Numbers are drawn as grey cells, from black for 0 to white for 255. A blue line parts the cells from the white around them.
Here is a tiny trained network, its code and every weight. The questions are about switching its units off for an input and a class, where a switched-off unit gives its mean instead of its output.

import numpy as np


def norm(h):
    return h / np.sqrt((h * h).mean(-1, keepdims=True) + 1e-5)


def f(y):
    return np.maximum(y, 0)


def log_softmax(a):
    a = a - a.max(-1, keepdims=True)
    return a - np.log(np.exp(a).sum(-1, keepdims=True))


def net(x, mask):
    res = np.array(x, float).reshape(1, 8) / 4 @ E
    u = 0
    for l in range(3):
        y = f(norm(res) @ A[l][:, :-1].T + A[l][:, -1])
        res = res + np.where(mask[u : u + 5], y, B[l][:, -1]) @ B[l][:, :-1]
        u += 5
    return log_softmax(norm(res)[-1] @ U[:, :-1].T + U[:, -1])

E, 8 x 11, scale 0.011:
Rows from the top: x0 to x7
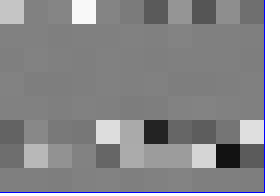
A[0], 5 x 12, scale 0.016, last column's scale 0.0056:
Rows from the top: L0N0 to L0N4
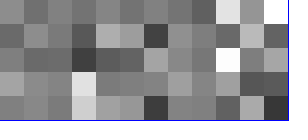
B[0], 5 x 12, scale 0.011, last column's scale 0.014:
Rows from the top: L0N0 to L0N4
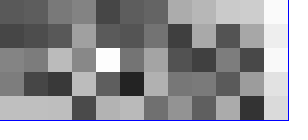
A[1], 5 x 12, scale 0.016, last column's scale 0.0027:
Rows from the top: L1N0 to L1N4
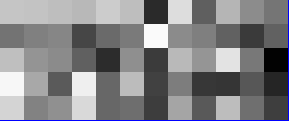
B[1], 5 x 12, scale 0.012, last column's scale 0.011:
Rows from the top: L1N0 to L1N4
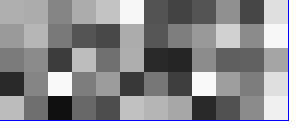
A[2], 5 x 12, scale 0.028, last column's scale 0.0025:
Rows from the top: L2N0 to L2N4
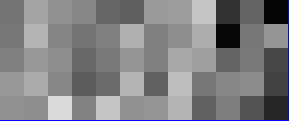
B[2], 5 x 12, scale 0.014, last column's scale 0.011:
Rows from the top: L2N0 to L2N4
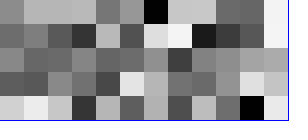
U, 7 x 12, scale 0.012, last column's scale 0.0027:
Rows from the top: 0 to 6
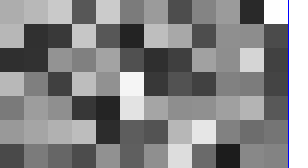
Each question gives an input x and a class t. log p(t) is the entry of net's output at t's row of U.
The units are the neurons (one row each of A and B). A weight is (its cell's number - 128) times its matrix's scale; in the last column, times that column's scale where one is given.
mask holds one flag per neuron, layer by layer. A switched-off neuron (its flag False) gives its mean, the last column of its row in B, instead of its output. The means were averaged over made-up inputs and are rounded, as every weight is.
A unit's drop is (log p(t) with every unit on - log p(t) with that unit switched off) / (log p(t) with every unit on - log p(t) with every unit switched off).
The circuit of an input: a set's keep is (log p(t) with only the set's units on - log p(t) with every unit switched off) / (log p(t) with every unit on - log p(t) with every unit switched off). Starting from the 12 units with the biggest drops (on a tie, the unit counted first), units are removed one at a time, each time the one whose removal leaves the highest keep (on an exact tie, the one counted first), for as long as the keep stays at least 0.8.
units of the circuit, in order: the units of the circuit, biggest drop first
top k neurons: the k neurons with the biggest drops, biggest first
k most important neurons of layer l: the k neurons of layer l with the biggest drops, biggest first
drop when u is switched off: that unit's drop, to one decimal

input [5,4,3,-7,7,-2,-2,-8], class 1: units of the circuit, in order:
[L0N3]
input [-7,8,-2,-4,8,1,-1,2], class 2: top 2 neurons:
[L0N4 L2N4]
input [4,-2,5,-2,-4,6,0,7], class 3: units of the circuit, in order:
[L0N4 L0N2 L1N2]
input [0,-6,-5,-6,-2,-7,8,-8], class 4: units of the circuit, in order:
[L1N1 L2N3]
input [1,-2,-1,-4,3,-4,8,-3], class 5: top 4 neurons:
[L2N0 L1N4 L1N0 L1N3]
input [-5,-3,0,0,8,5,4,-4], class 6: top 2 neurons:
[L2N1 L0N0]
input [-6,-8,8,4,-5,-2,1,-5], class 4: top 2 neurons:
[L1N1 L0N4]
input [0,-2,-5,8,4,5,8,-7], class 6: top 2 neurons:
[L0N1 L2N1]
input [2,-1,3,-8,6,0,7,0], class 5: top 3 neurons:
[L0N0 L0N2 L1N3]
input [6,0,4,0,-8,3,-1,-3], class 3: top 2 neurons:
[L0N4 L0N2]
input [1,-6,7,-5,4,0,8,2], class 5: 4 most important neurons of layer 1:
[L1N3 L1N4 L1N0 L1N1]
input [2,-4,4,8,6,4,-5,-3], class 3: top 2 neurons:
[L0N4 L0N3]
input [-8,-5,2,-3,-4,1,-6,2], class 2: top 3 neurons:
[L0N0 L0N4 L1N0]
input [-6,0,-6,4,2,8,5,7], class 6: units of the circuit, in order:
[L2N1]
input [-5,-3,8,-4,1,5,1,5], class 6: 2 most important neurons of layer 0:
[L0N0 L0N3]
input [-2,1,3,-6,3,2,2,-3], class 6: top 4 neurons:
[L0N0 L2N1 L1N3 L0N3]
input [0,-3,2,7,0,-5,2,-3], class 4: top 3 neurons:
[L1N1 L0N1 L0N0]
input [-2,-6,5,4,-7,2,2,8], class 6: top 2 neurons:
[L0N0 L2N1]
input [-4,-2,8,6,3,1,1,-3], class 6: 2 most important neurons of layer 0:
[L0N0 L0N3]
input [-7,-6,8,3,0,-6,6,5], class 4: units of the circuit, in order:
[L1N1]
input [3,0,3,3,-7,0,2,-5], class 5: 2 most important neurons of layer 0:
[L0N3 L0N0]
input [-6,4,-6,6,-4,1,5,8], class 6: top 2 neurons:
[L2N1 L0N4]
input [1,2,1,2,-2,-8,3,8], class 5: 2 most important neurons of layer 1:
[L1N4 L1N0]
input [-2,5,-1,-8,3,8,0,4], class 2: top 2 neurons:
[L0N1 L1N4]
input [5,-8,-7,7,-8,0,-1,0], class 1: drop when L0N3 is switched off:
1.0
